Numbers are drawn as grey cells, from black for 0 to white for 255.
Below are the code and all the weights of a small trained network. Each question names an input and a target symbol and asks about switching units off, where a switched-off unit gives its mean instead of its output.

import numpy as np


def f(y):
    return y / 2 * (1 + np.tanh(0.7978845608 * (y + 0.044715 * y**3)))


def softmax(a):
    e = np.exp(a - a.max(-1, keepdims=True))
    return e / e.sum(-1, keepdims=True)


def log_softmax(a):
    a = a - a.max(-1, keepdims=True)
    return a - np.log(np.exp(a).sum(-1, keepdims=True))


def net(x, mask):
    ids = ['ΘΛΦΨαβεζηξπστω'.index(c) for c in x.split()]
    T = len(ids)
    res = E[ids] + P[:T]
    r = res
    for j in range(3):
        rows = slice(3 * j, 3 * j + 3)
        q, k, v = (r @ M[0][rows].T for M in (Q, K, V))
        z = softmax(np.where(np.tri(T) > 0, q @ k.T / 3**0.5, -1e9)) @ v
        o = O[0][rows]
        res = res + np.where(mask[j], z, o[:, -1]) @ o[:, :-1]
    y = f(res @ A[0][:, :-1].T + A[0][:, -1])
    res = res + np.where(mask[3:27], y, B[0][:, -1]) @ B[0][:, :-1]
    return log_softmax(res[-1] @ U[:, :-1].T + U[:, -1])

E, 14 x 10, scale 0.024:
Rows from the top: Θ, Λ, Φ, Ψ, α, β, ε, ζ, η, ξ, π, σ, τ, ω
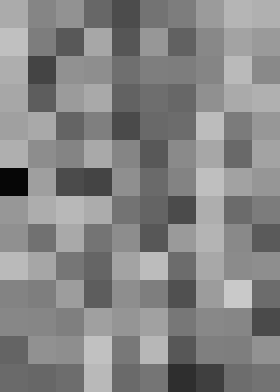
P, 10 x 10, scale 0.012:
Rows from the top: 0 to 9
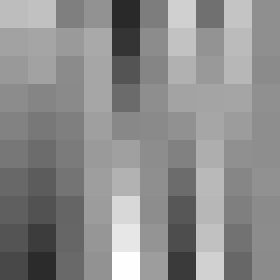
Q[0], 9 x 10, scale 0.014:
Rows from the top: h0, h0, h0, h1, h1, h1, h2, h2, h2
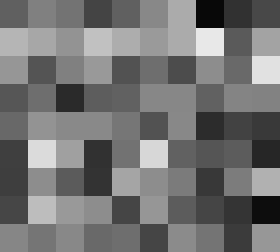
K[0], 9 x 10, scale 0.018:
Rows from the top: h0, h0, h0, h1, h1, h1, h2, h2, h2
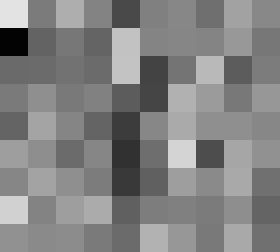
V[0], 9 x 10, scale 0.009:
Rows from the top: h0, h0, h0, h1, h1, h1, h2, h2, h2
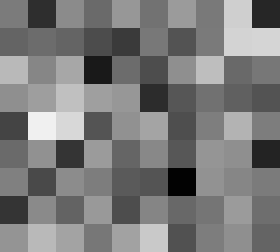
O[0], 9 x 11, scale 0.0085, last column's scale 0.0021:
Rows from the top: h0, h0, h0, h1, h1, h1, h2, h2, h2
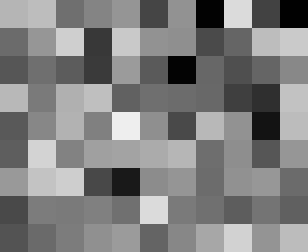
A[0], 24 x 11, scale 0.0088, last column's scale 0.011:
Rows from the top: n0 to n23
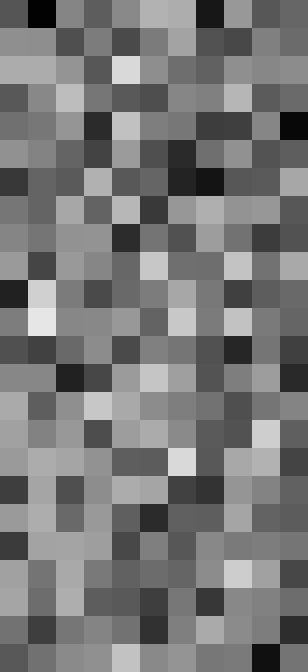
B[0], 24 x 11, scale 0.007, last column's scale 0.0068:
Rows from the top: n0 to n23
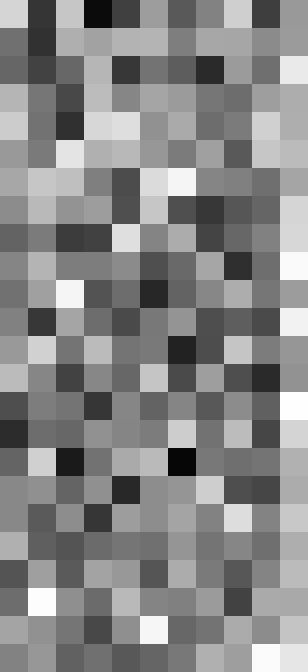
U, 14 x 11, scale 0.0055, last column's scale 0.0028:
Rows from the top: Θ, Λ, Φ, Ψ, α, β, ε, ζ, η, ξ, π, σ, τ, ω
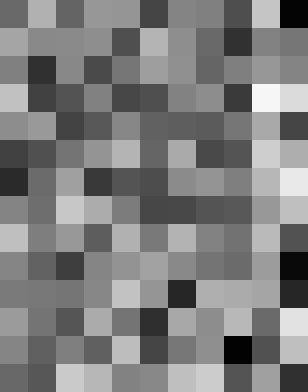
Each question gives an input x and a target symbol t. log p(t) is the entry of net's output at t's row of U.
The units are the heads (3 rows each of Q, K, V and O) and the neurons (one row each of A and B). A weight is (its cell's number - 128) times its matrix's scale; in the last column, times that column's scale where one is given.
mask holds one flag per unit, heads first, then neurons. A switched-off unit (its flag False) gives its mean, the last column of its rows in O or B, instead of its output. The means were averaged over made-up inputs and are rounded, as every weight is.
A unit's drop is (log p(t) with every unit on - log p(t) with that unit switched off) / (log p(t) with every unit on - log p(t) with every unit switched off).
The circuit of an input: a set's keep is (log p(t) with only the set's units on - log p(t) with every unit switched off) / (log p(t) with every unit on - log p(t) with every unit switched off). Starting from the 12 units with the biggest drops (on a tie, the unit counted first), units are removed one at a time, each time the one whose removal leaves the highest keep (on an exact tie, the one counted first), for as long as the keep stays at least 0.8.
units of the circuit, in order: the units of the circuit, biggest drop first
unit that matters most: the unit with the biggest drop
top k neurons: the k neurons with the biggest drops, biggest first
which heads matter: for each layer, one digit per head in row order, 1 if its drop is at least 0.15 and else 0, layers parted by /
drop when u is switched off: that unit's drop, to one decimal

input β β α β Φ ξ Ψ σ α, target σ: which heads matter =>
100
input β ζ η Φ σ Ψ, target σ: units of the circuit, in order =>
(h0)
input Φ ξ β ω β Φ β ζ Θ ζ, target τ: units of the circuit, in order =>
(h1, n8)
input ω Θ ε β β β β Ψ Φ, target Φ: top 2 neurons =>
(n0, n15)
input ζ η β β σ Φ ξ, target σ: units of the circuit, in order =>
(h0, h2)
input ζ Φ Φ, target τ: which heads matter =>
010
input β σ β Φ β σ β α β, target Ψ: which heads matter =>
110
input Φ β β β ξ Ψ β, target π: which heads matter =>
111
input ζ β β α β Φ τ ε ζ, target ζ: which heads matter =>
110
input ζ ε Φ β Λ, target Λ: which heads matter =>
001
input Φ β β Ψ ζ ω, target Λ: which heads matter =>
000
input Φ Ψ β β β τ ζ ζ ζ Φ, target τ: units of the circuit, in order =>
(h1, n9)
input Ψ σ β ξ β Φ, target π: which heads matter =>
111
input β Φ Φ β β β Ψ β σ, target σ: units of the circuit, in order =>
(h0)
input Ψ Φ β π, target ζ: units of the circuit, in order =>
(h0, n2, n5, h1)
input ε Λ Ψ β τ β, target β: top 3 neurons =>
(n4, n15, n2)
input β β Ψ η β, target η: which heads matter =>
110
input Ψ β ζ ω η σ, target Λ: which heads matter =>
111
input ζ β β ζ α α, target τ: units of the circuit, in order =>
(h1, h0)
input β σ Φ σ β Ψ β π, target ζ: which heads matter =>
100
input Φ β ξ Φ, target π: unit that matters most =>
h2
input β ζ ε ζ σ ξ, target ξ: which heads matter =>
101
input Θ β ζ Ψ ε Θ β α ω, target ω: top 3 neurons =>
(n6, n17, n5)
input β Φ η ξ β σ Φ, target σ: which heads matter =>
100
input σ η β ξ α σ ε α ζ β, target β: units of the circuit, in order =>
(h0, h2, n15)
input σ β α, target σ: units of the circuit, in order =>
(h0, h2)
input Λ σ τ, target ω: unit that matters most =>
h0
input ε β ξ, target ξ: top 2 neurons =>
(n4, n13)
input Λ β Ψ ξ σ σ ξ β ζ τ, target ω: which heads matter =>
100
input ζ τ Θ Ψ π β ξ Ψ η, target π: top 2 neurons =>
(n5, n22)
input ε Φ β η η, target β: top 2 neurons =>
(n4, n15)
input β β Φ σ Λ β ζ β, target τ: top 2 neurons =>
(n8, n14)
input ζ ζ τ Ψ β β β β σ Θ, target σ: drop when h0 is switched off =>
0.8
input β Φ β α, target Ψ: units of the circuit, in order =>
(h1)
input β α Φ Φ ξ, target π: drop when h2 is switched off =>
0.3
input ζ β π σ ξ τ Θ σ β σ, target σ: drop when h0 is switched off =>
0.7
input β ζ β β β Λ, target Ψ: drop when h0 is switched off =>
0.2
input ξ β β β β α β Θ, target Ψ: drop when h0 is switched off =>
0.5
